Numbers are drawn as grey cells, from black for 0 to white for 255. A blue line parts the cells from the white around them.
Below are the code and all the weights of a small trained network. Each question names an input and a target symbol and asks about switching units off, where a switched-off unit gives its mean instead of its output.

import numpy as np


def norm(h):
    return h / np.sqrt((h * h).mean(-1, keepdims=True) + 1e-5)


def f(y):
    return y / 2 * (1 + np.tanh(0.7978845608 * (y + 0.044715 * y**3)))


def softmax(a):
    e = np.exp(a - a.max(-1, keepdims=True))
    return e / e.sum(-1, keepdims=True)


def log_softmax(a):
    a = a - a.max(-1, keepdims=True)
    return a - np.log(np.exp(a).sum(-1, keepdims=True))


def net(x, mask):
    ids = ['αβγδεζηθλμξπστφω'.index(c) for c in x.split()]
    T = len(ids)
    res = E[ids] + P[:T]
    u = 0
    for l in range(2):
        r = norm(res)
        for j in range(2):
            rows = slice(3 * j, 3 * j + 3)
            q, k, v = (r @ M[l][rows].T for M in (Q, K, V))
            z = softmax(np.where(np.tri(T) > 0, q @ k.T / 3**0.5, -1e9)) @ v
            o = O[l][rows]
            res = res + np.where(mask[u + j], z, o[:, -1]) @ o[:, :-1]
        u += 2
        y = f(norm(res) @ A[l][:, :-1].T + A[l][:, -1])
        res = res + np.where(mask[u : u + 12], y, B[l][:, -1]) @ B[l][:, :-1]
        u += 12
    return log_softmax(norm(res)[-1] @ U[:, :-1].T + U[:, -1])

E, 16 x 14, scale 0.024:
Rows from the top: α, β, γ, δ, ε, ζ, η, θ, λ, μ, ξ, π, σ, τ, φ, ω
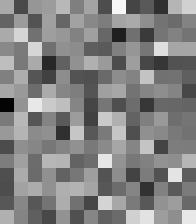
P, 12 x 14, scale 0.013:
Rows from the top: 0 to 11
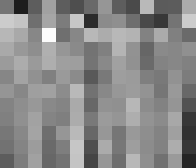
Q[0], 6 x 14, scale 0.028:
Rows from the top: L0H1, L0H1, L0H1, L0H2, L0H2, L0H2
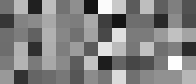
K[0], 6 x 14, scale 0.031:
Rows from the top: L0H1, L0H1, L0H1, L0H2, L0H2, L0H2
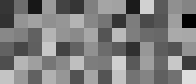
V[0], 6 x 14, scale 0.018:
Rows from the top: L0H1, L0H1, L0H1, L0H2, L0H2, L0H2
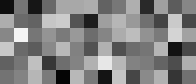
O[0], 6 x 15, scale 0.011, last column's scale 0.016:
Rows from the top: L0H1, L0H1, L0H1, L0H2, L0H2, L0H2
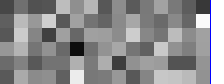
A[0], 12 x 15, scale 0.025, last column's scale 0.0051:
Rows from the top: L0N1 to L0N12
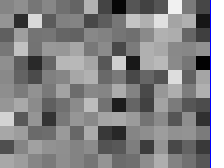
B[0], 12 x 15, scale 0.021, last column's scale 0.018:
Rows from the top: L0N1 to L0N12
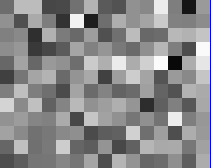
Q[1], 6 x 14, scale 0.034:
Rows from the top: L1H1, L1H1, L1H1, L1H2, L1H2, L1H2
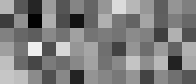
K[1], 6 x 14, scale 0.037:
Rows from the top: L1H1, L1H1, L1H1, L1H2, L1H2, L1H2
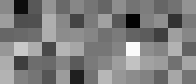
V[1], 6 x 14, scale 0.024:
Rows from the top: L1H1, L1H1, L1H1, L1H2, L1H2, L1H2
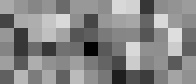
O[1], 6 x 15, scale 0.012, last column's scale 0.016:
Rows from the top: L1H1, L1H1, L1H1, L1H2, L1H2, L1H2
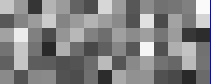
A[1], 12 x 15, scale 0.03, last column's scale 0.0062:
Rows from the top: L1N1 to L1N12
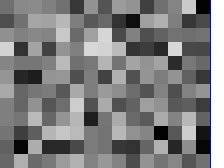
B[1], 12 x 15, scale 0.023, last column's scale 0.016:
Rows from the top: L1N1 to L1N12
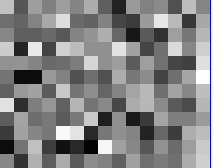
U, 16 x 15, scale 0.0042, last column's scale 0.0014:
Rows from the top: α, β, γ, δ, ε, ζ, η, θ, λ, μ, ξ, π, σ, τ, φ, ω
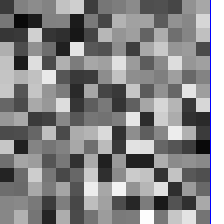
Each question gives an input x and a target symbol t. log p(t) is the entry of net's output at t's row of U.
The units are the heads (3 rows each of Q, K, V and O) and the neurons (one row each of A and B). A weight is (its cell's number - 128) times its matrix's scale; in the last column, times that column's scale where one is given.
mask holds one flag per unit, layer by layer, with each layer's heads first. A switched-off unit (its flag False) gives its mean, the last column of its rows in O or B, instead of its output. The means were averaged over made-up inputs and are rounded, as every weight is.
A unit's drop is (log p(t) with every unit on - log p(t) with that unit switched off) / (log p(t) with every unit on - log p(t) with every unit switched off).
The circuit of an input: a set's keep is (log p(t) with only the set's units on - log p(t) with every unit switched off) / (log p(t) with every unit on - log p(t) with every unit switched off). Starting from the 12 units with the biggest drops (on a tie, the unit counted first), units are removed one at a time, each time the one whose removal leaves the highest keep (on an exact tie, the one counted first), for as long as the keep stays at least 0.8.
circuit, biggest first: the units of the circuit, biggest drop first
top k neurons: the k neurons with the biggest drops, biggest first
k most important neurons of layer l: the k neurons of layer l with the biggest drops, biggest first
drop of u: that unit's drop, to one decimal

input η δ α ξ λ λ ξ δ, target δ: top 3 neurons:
L0N2; L1N9; L1N8
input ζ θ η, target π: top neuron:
L0N5
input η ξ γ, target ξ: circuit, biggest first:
L0H2; L1N8; L0N3
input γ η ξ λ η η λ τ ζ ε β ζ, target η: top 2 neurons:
L1N1; L0N4
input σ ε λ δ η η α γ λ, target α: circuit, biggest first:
L0H2; L1N10
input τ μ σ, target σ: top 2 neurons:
L0N1; L0N5
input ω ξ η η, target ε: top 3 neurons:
L0N9; L1N4; L0N5
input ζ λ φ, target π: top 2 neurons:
L0N5; L1N9
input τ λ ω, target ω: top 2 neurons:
L0N2; L0N5
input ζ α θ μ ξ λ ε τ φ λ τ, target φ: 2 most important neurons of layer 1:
L1N3; L1N5
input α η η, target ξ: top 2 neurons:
L0N5; L1N8
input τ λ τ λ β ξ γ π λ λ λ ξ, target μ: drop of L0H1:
1.1
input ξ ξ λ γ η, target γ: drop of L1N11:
0.7
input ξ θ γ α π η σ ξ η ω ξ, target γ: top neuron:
L0N8
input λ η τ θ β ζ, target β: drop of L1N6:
0.2
